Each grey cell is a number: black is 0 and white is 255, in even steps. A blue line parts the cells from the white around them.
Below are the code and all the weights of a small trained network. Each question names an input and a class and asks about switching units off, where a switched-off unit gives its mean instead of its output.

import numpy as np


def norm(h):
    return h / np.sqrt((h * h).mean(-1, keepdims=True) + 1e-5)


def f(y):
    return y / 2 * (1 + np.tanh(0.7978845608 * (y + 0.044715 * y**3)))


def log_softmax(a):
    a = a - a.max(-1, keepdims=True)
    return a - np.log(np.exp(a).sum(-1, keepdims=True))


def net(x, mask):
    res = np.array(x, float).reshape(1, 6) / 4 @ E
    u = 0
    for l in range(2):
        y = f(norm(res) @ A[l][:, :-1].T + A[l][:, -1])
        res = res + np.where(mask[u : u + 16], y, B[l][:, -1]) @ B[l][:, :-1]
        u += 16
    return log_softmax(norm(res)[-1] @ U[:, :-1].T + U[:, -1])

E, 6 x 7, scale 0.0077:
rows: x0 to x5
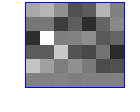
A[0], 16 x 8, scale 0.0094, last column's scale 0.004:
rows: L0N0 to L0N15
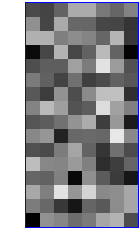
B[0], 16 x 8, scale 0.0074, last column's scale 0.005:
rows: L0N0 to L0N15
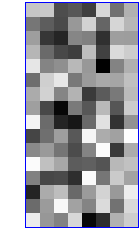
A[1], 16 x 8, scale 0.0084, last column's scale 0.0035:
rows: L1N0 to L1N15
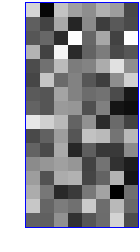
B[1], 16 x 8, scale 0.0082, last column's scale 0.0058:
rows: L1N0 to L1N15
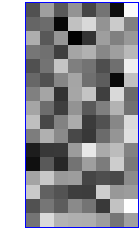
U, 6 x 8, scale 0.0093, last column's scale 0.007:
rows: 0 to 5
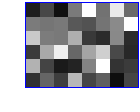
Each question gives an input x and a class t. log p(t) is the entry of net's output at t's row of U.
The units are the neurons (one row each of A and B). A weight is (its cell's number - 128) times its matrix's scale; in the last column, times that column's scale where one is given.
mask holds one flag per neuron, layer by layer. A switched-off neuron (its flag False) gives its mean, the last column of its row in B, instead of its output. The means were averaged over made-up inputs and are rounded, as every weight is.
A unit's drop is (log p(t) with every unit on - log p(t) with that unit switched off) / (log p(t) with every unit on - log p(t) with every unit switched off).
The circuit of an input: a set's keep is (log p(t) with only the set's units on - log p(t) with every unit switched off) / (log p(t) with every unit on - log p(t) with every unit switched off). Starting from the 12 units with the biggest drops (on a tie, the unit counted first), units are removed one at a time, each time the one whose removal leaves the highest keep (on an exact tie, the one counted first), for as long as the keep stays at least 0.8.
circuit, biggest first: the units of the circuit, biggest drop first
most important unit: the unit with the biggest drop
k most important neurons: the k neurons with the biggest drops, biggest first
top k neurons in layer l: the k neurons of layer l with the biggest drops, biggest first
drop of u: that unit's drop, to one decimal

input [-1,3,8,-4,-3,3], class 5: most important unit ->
L1N5
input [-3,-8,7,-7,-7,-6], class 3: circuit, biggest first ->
(L0N3 L1N14)
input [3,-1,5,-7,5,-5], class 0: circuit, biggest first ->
(L0N9 L0N15 L0N2)
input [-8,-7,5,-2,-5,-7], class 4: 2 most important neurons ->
(L0N8 L0N0)
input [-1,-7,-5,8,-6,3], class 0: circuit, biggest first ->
(L0N3 L1N1)
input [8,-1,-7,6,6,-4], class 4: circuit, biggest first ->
(L0N15 L1N3)
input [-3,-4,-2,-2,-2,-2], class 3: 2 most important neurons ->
(L0N13 L0N7)
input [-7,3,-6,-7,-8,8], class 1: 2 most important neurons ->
(L0N6 L0N3)
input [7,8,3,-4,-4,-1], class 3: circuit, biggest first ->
(L0N9 L0N14)
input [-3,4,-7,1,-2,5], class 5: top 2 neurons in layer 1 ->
(L1N0 L1N3)
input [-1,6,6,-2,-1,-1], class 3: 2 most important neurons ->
(L0N9 L0N14)
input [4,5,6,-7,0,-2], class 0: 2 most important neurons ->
(L0N9 L0N2)
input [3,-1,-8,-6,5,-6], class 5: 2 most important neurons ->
(L1N0 L0N3)
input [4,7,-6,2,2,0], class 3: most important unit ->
L0N5
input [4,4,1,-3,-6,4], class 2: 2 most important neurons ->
(L0N15 L0N4)
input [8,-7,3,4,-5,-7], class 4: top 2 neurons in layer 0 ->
(L0N7 L0N9)
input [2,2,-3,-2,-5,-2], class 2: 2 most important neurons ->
(L0N4 L0N6)
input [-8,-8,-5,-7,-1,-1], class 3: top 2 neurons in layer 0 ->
(L0N13 L0N3)
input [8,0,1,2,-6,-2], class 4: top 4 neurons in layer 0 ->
(L0N7 L0N11 L0N5 L0N1)
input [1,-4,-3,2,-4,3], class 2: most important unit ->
L0N6
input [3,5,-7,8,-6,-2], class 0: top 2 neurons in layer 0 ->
(L0N3 L0N12)
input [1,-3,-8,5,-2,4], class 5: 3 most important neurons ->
(L1N0 L0N6 L0N9)
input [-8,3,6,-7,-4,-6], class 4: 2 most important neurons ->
(L0N8 L0N0)
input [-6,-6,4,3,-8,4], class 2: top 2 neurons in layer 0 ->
(L0N15 L0N3)
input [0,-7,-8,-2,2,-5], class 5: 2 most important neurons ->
(L1N0 L0N9)
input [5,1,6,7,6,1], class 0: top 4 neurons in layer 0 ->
(L0N15 L0N0 L0N12 L0N6)
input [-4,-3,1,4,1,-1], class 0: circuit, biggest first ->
(L0N1)
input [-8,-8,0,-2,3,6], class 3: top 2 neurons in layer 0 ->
(L0N13 L0N7)
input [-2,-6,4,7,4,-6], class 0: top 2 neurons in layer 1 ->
(L1N1 L1N10)
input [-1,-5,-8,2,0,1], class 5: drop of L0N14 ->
0.2
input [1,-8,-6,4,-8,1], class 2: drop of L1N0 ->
-0.1
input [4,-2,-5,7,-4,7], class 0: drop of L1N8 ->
0.0
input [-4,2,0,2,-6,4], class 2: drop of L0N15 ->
0.2
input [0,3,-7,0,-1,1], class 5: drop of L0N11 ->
0.1
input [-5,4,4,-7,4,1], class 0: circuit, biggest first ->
(L0N9)
